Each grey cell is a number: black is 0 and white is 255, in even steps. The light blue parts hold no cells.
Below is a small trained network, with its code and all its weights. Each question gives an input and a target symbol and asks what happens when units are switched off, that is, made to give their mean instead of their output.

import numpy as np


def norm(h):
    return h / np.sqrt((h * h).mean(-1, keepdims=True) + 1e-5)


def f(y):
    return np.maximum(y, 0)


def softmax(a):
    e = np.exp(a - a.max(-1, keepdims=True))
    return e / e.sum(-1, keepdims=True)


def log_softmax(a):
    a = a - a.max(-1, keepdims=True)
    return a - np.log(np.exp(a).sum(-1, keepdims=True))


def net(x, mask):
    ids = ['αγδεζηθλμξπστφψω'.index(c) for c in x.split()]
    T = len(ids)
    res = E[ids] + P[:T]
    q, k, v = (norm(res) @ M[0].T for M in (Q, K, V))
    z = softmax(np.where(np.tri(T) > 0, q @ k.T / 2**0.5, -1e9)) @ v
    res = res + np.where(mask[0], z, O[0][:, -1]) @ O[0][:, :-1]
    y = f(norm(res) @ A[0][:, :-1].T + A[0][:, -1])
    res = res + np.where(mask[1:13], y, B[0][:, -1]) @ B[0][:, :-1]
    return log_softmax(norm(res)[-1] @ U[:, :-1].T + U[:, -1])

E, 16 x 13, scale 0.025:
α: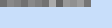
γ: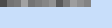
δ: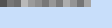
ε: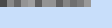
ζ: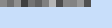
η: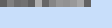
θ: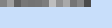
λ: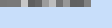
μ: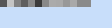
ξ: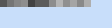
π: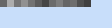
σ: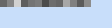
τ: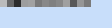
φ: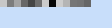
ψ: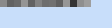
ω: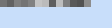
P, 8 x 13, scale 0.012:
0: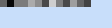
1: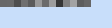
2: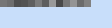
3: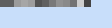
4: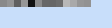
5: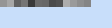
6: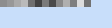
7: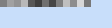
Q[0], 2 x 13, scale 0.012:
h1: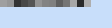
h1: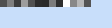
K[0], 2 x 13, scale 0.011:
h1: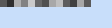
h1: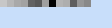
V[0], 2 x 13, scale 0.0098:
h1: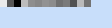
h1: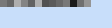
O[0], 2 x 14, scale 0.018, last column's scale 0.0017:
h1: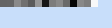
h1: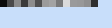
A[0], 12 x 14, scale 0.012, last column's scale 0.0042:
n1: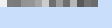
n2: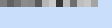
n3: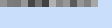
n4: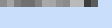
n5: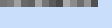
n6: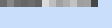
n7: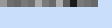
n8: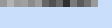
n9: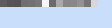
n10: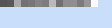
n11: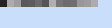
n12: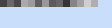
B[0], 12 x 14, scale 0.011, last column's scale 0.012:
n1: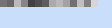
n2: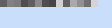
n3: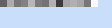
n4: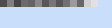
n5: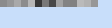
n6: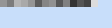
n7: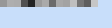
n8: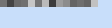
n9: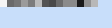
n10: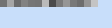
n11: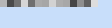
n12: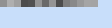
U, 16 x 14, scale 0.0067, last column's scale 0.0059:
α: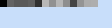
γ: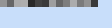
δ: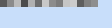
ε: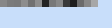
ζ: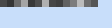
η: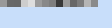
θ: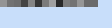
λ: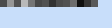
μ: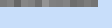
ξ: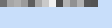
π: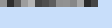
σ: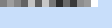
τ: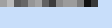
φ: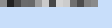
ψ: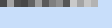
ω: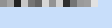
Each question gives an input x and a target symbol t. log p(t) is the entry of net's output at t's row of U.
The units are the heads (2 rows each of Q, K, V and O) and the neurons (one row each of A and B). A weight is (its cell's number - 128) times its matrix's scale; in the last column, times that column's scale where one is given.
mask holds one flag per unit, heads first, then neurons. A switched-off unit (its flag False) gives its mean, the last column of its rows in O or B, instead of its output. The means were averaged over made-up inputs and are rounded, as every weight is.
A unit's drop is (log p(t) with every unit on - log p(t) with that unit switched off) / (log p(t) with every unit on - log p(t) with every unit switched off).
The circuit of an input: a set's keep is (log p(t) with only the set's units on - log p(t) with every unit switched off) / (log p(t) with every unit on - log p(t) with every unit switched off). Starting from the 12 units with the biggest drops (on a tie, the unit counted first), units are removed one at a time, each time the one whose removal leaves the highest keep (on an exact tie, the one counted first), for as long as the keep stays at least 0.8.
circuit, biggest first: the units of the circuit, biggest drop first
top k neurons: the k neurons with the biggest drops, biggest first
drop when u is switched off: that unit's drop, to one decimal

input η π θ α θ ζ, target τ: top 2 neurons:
n7, n8
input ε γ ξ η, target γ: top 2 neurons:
n1, n4
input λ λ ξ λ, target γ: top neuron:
n1
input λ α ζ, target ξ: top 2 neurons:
n11, n3
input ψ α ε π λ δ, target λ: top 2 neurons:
n6, n2
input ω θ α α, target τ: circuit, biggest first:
h1, n7, n8, n3
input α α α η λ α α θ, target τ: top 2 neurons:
n7, n8
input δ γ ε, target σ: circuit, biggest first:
h1, n12, n8
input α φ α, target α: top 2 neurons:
n2, n9
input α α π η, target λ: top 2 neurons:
n6, n4
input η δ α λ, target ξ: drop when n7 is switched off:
0.3
